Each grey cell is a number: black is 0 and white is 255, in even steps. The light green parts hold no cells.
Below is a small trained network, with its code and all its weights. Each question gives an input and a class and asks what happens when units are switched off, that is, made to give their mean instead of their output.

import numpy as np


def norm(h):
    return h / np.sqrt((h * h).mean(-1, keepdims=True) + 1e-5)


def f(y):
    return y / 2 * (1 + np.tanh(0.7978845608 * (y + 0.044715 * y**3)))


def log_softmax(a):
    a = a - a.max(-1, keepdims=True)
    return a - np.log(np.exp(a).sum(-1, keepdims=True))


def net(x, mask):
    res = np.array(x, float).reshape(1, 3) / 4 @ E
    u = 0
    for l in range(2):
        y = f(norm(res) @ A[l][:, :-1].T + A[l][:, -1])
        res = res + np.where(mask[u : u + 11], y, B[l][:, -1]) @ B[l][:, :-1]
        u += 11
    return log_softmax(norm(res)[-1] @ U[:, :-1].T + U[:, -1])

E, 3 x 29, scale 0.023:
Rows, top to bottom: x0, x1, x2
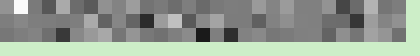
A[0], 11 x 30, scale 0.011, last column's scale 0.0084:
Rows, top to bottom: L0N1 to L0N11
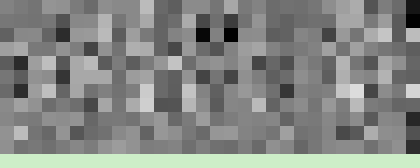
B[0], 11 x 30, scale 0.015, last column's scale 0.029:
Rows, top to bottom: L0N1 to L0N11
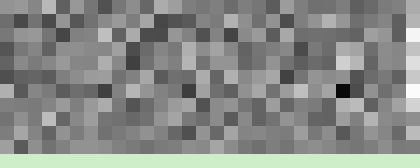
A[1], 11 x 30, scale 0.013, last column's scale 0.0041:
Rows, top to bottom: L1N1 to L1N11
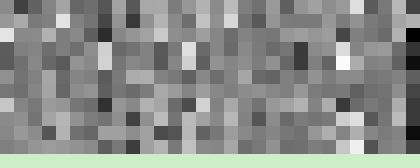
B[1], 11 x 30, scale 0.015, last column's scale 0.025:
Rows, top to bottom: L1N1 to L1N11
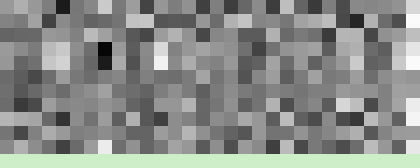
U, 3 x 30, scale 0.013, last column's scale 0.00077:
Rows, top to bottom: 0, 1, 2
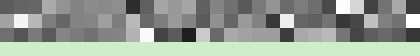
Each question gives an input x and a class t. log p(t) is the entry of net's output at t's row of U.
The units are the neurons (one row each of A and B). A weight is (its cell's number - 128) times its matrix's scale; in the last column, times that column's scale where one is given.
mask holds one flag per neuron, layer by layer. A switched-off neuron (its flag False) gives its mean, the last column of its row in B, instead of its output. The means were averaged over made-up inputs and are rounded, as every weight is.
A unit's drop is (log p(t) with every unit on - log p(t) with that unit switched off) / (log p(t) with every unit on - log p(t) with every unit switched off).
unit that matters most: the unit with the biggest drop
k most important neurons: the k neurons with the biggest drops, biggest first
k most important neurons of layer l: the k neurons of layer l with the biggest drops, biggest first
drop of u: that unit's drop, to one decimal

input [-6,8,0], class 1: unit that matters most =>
L0N3
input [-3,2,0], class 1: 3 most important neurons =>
L0N5; L0N3; L1N9
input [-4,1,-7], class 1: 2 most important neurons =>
L0N5; L0N3
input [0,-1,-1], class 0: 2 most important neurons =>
L0N7; L0N5
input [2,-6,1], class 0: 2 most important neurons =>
L0N8; L0N4
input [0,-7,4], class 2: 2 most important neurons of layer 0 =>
L0N7; L0N5
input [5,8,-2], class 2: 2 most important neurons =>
L0N3; L0N7
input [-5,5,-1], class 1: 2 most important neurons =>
L0N3; L1N9
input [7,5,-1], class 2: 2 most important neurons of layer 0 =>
L0N3; L0N7
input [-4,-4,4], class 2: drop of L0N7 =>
0.5
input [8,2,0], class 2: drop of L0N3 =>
0.6
